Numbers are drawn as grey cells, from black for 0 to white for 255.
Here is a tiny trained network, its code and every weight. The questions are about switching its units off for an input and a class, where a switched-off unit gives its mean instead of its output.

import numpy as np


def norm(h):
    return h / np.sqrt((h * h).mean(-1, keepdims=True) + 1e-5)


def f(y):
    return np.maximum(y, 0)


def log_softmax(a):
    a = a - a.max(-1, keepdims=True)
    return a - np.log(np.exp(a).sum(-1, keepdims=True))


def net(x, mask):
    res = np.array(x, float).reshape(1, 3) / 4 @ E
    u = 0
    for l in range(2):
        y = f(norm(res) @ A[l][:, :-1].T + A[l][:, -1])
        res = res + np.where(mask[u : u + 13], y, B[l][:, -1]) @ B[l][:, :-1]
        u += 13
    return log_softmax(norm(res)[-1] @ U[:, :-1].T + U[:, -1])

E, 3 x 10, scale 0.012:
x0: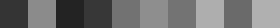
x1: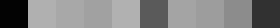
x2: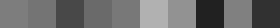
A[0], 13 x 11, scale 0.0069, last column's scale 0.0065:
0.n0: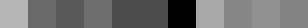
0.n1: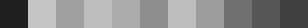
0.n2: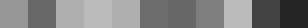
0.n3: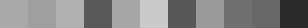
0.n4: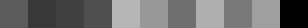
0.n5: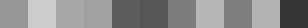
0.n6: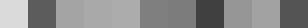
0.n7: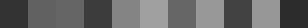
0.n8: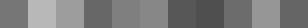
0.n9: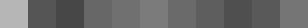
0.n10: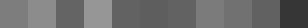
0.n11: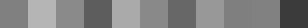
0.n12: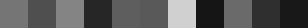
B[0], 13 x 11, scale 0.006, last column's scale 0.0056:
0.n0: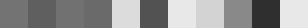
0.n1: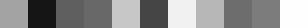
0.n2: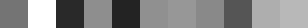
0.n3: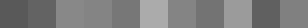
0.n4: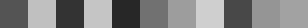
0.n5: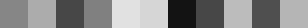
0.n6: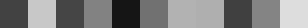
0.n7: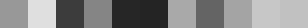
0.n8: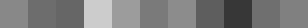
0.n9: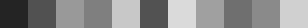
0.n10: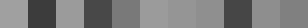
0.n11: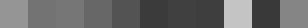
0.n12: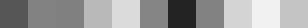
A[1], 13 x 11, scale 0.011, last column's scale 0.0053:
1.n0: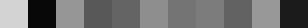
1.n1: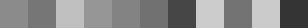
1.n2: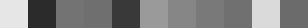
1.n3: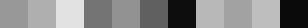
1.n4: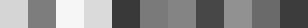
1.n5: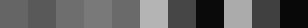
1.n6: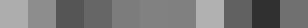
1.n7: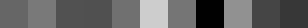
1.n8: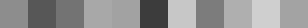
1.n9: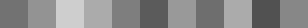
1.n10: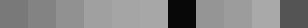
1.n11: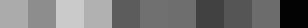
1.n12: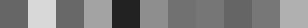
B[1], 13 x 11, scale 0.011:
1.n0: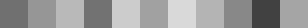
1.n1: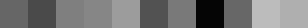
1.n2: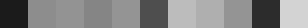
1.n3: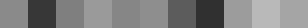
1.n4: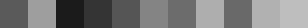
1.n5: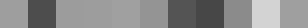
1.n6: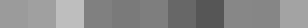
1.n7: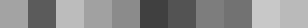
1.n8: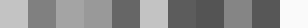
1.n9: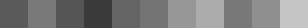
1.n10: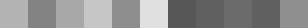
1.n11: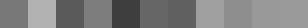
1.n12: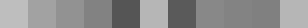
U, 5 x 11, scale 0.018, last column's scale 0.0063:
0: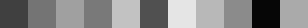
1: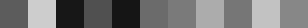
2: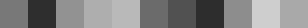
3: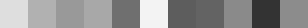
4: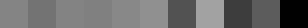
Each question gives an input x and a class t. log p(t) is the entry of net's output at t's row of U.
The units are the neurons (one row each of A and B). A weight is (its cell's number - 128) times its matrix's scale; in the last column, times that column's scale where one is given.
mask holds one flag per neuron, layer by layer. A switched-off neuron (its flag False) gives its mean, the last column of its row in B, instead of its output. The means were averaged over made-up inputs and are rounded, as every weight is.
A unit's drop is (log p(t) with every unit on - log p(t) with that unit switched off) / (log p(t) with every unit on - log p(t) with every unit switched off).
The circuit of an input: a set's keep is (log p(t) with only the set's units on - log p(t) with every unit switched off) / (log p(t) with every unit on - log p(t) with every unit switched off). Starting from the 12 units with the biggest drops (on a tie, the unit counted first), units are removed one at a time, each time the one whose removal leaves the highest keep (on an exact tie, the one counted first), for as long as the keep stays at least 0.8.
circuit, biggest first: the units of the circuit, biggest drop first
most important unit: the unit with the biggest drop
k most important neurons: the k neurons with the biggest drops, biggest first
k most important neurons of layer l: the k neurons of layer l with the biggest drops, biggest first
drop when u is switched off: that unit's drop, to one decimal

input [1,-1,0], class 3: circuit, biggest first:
(1.n8)
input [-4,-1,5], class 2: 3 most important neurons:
(0.n12, 1.n5, 1.n7)
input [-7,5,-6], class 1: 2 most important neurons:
(1.n9, 1.n4)
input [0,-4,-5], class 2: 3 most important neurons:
(0.n1, 1.n1, 0.n5)
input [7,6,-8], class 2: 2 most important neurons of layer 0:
(0.n6, 0.n0)
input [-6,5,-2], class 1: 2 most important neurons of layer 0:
(0.n0, 0.n9)
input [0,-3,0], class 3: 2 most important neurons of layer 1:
(1.n2, 1.n8)
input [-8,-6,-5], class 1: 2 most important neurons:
(1.n4, 0.n1)
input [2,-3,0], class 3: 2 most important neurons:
(0.n0, 1.n8)
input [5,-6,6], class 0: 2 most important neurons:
(1.n2, 0.n5)
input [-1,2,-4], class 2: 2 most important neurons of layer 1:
(1.n1, 1.n3)
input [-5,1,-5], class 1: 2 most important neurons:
(1.n4, 0.n12)
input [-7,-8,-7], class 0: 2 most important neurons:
(1.n2, 1.n0)
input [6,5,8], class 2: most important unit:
1.n7
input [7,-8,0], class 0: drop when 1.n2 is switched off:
0.2
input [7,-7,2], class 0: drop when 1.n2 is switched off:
0.4
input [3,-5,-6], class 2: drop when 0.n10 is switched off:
0.0
